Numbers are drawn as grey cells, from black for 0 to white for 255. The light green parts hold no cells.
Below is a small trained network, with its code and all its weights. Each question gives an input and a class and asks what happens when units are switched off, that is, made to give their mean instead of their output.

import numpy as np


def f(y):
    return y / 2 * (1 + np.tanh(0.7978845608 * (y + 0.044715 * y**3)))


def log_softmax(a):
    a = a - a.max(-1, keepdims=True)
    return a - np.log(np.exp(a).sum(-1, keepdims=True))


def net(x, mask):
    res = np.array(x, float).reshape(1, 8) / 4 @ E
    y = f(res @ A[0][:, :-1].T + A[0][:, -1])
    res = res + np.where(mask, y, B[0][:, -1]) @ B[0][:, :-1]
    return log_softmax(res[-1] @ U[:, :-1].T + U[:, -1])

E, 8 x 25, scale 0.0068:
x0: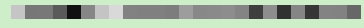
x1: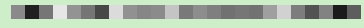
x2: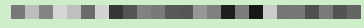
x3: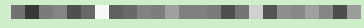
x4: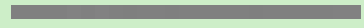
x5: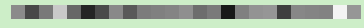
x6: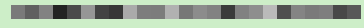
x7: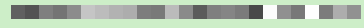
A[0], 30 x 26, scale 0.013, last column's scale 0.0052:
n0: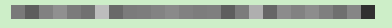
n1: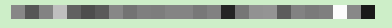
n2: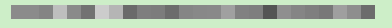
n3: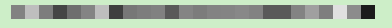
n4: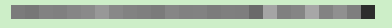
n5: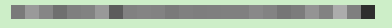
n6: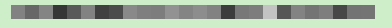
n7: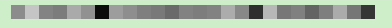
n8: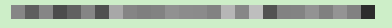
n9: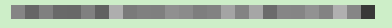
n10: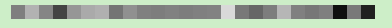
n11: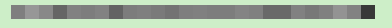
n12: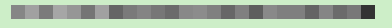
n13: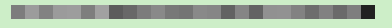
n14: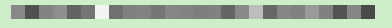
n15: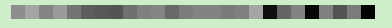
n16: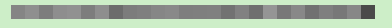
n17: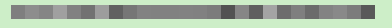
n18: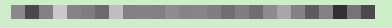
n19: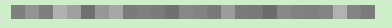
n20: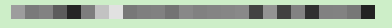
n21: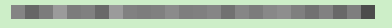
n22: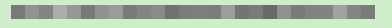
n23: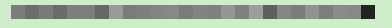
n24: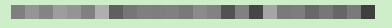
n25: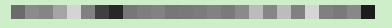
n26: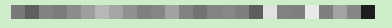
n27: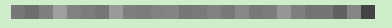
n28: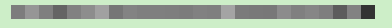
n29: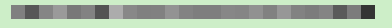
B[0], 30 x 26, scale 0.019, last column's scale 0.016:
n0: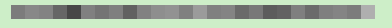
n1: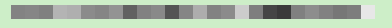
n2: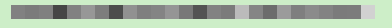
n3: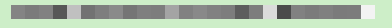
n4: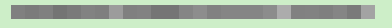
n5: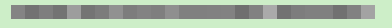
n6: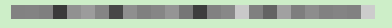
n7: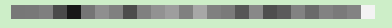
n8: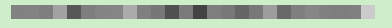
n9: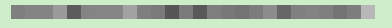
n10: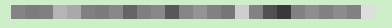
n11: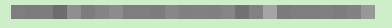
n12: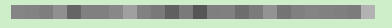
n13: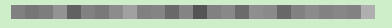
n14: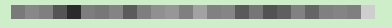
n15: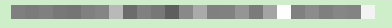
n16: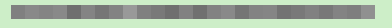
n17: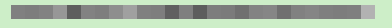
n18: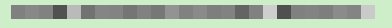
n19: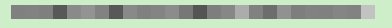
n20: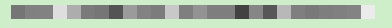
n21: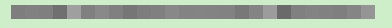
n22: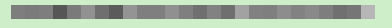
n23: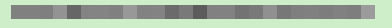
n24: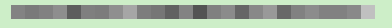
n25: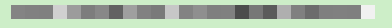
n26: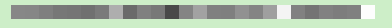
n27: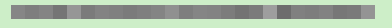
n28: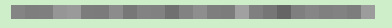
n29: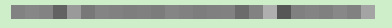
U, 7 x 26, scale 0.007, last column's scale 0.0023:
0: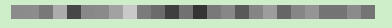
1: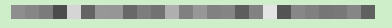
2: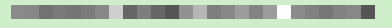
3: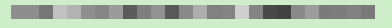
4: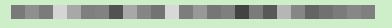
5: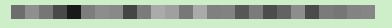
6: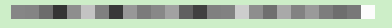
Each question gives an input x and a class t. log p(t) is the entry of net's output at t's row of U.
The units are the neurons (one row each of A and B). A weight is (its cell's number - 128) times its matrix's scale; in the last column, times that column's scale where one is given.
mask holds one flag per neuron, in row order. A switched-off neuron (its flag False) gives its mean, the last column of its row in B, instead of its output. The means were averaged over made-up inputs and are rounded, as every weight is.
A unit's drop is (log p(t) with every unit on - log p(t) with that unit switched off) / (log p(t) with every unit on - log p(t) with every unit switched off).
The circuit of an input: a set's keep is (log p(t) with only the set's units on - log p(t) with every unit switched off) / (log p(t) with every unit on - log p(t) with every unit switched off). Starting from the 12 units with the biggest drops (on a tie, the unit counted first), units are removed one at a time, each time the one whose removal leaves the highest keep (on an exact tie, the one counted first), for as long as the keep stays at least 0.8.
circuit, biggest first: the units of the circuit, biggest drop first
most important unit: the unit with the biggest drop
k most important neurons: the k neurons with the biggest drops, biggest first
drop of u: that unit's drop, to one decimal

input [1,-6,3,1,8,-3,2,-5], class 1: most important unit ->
n3
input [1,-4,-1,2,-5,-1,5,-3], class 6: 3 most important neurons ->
(n6; n18; n26)
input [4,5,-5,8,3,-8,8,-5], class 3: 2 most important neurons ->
(n10; n7)
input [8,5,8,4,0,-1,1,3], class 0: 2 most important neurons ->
(n24; n25)
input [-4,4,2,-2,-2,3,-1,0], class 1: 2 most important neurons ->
(n20; n18)
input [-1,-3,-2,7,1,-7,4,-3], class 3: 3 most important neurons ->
(n10; n7; n28)
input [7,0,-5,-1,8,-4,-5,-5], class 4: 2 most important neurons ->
(n20; n26)
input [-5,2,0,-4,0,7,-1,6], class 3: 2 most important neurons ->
(n1; n15)
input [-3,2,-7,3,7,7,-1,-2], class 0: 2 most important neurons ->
(n8; n9)
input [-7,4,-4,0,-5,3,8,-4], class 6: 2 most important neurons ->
(n6; n20)
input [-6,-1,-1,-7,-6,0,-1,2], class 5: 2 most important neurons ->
(n7; n20)
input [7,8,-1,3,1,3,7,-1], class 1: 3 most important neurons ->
(n18; n25; n29)
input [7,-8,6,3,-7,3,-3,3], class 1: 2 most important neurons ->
(n3; n25)
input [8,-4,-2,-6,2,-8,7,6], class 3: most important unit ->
n10
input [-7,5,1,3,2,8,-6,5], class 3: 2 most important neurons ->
(n1; n20)
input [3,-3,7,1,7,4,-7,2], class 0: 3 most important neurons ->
(n24; n17; n6)
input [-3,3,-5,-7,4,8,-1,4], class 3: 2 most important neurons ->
(n1; n14)
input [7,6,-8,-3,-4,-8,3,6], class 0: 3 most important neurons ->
(n8; n1; n9)
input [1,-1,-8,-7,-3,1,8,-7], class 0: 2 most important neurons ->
(n8; n9)
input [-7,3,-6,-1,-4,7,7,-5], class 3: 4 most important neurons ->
(n1; n20; n2; n19)
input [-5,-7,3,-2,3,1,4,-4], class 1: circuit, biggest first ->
(n3)
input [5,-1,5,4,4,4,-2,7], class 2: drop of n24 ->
0.0
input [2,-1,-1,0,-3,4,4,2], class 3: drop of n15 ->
0.1
